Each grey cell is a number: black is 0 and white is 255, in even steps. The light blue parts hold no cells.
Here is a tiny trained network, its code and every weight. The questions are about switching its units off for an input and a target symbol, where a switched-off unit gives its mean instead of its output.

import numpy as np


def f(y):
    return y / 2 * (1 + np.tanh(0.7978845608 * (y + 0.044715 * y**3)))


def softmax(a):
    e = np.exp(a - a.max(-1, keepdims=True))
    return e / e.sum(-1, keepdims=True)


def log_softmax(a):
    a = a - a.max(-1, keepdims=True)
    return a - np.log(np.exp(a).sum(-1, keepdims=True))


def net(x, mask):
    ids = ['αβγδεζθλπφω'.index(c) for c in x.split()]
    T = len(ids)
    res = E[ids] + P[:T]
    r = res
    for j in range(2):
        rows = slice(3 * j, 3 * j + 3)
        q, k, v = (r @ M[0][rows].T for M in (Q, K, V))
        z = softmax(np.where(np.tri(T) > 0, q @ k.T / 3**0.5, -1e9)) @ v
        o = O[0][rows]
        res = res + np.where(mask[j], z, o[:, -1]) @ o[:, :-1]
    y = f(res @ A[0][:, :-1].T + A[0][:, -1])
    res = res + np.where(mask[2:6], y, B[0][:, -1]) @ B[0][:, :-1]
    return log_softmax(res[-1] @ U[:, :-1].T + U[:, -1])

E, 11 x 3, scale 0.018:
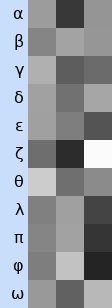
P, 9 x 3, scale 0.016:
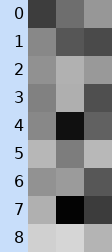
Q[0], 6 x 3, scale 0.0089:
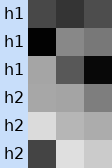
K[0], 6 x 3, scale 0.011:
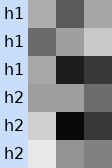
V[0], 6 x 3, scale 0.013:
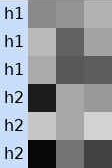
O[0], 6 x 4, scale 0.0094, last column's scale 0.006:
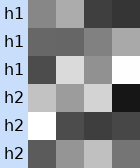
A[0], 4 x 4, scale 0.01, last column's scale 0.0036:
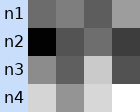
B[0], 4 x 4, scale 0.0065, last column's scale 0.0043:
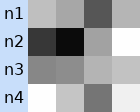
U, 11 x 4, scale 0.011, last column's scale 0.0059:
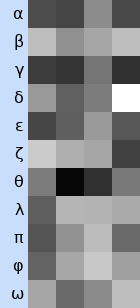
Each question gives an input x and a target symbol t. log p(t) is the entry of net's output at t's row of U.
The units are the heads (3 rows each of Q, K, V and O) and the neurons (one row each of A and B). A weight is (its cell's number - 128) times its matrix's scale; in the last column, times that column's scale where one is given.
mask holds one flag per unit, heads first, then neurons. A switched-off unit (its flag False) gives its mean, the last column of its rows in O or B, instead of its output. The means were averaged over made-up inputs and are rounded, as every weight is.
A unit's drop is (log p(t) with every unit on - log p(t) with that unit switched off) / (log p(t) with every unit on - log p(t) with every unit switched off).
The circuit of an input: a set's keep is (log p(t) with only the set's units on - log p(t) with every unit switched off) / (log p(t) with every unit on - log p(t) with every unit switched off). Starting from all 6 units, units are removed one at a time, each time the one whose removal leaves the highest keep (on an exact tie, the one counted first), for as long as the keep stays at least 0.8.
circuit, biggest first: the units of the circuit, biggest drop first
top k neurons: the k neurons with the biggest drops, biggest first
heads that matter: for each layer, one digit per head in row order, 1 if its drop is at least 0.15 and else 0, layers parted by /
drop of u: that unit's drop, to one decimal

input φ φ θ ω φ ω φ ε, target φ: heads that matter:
01
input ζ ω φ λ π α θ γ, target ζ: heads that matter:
01
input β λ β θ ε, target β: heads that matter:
01
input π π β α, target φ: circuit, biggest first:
(h2)
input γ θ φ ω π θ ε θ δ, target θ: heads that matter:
01
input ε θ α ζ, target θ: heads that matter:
11
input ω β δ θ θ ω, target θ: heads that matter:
01
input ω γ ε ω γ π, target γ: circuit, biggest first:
(h2, n2)
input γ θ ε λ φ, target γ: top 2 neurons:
(n2, n4)
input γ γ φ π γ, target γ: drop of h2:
0.1
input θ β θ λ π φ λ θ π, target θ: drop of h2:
1.2
